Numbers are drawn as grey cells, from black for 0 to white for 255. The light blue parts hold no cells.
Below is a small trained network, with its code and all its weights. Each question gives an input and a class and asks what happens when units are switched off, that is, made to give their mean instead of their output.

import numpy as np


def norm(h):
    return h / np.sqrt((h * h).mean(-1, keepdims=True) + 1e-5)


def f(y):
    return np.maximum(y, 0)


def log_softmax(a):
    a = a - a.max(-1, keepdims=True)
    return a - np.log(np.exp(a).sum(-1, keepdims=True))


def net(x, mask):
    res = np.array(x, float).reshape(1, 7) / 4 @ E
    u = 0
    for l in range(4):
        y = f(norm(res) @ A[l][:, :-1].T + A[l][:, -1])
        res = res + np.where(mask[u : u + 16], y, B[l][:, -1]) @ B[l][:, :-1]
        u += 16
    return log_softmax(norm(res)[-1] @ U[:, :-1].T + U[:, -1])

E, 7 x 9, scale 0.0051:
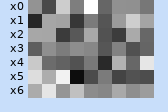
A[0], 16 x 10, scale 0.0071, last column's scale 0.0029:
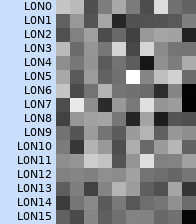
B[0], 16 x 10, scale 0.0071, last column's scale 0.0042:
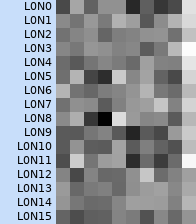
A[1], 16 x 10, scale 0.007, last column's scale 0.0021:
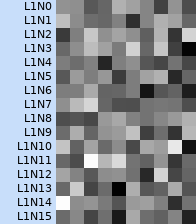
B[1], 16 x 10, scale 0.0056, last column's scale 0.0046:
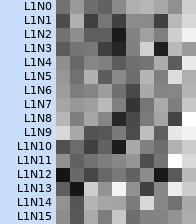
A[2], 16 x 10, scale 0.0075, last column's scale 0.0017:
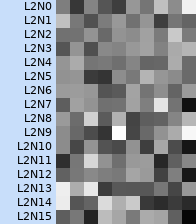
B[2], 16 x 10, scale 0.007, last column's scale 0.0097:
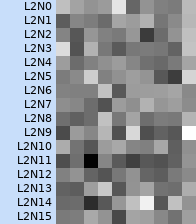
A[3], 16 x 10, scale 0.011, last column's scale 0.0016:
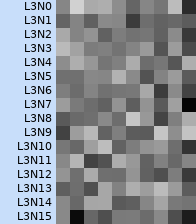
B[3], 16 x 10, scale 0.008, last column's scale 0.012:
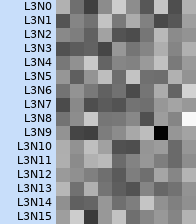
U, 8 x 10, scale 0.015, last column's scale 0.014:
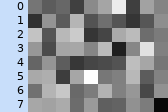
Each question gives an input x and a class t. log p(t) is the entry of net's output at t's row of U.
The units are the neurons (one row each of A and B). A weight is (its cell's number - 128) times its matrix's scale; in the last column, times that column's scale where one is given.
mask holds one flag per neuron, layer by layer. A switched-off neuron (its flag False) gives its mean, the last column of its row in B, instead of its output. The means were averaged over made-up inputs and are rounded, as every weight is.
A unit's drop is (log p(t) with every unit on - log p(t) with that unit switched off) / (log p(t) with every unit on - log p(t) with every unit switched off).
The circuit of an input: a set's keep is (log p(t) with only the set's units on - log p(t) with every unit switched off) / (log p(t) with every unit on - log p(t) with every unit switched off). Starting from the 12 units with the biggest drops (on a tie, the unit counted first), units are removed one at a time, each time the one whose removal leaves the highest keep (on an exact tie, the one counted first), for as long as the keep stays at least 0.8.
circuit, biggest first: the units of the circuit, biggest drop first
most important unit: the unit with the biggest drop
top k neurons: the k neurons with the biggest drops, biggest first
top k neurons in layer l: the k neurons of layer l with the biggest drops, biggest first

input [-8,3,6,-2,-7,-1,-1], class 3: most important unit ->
L1N13
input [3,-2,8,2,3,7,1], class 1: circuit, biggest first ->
(L0N0, L3N1)
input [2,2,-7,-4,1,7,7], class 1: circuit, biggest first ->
(L0N11, L2N11)
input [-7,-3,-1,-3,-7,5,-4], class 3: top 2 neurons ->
(L1N13, L1N15)
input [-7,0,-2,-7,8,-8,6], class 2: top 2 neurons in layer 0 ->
(L0N3, L0N8)
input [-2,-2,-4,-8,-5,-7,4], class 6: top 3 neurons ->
(L0N5, L0N10, L1N9)
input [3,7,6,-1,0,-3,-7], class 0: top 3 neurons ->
(L3N9, L3N0, L0N2)
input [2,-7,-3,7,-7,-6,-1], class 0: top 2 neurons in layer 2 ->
(L2N14, L2N9)
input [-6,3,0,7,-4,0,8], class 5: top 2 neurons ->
(L3N0, L0N11)
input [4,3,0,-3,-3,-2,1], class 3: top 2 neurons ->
(L1N11, L2N2)
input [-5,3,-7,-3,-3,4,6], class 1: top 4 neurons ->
(L0N11, L2N11, L0N9, L2N0)
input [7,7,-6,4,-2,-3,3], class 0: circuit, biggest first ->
(L3N9, L0N7)
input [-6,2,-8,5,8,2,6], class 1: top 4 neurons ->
(L0N11, L0N9, L1N9, L3N1)
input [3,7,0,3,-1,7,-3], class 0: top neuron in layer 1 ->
(L1N2)
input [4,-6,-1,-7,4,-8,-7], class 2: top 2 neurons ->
(L2N15, L3N13)
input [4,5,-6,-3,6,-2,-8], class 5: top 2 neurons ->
(L3N15, L0N11)
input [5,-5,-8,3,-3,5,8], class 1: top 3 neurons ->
(L0N11, L2N11, L2N0)
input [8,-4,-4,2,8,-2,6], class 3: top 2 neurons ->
(L0N3, L1N2)
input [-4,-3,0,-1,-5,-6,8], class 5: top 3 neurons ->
(L3N0, L1N9, L0N11)
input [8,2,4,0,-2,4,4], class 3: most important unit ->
L1N11
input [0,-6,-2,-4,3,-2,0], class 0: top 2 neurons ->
(L0N6, L2N14)
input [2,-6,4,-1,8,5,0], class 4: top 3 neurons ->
(L1N10, L1N1, L3N6)
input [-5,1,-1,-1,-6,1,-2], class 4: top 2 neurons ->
(L1N3, L1N2)
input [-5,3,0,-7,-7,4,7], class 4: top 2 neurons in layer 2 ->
(L2N0, L2N9)
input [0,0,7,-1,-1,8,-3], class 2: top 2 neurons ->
(L2N13, L0N11)
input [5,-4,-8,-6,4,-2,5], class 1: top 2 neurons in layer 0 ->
(L0N11, L0N9)
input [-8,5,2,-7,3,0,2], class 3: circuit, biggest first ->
(L1N13)
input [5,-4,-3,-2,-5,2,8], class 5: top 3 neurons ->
(L0N11, L3N0, L1N13)
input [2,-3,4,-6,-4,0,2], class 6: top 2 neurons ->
(L0N5, L3N4)
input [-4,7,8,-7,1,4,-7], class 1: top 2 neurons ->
(L0N0, L1N12)
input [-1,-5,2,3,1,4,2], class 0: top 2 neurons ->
(L0N6, L2N14)
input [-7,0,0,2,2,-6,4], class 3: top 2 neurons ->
(L1N13, L0N4)
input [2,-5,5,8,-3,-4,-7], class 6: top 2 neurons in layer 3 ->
(L3N8, L3N0)
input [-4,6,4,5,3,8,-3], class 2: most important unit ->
L2N13
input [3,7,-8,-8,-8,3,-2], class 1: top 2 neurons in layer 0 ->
(L0N11, L0N10)
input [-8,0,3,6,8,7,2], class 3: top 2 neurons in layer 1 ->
(L1N13, L1N8)
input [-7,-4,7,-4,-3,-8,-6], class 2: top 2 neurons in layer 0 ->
(L0N13, L0N11)
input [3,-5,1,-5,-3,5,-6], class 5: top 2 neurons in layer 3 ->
(L3N15, L3N9)
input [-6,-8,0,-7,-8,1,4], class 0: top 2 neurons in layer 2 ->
(L2N14, L2N1)
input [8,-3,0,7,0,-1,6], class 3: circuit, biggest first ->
(L1N11)
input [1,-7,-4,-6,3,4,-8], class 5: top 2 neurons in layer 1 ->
(L1N4, L1N9)
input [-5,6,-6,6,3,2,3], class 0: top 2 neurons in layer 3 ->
(L3N9, L3N8)
